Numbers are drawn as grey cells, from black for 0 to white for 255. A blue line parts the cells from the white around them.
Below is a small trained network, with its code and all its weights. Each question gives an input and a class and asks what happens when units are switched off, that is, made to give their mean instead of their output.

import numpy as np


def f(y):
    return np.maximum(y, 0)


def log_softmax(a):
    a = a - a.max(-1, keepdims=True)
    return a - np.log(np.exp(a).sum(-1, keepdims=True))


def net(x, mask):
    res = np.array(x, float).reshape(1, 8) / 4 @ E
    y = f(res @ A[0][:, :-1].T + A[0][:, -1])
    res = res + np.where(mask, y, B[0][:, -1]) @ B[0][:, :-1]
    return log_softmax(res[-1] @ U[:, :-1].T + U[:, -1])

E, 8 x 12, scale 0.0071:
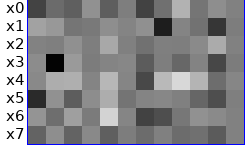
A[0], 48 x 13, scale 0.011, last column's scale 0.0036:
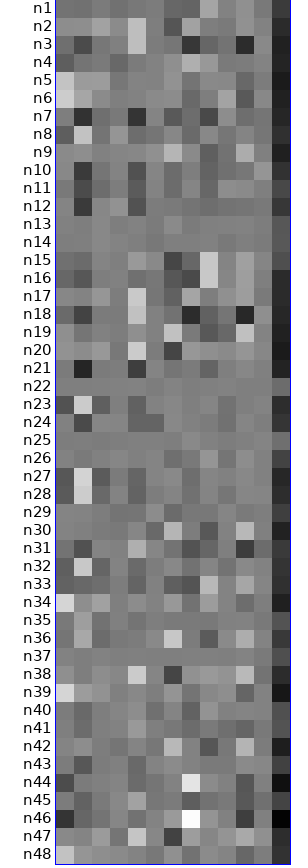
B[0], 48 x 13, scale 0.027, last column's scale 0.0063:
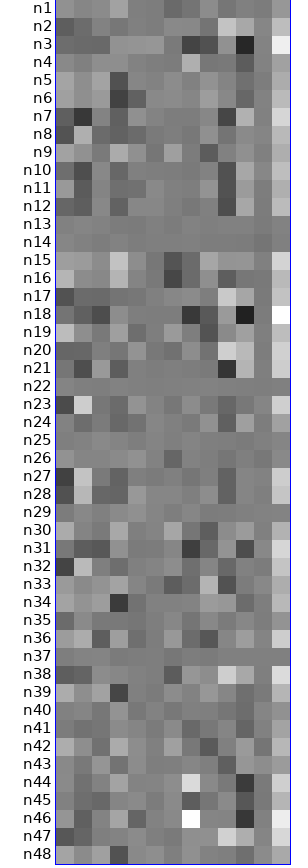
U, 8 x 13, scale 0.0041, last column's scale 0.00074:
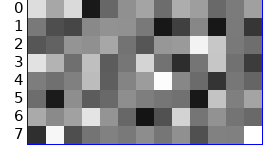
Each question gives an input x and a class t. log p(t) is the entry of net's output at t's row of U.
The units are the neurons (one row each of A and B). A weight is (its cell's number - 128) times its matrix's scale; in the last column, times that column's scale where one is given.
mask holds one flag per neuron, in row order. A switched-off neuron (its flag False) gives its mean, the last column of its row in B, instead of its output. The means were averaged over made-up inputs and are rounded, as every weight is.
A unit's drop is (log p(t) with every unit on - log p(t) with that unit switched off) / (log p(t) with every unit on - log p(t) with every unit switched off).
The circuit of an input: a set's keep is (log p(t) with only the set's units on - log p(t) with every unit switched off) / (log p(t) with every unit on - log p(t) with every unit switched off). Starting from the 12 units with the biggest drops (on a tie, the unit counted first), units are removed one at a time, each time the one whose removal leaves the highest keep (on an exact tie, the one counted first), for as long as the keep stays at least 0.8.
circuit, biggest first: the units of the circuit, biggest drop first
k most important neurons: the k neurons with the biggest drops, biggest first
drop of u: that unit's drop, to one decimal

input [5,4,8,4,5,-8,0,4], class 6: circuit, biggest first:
n15
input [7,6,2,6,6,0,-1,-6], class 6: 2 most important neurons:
n15; n16
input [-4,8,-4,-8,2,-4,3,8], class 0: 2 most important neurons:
n6; n39
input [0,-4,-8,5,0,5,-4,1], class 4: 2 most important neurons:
n46; n44
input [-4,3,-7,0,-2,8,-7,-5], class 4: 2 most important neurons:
n46; n44
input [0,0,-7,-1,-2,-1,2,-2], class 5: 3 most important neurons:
n18; n3; n46
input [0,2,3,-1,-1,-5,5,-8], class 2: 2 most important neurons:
n38; n47
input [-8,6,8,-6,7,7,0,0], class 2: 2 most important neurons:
n20; n17
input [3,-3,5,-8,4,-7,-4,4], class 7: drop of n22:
0.0
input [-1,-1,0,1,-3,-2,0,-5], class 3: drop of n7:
0.1
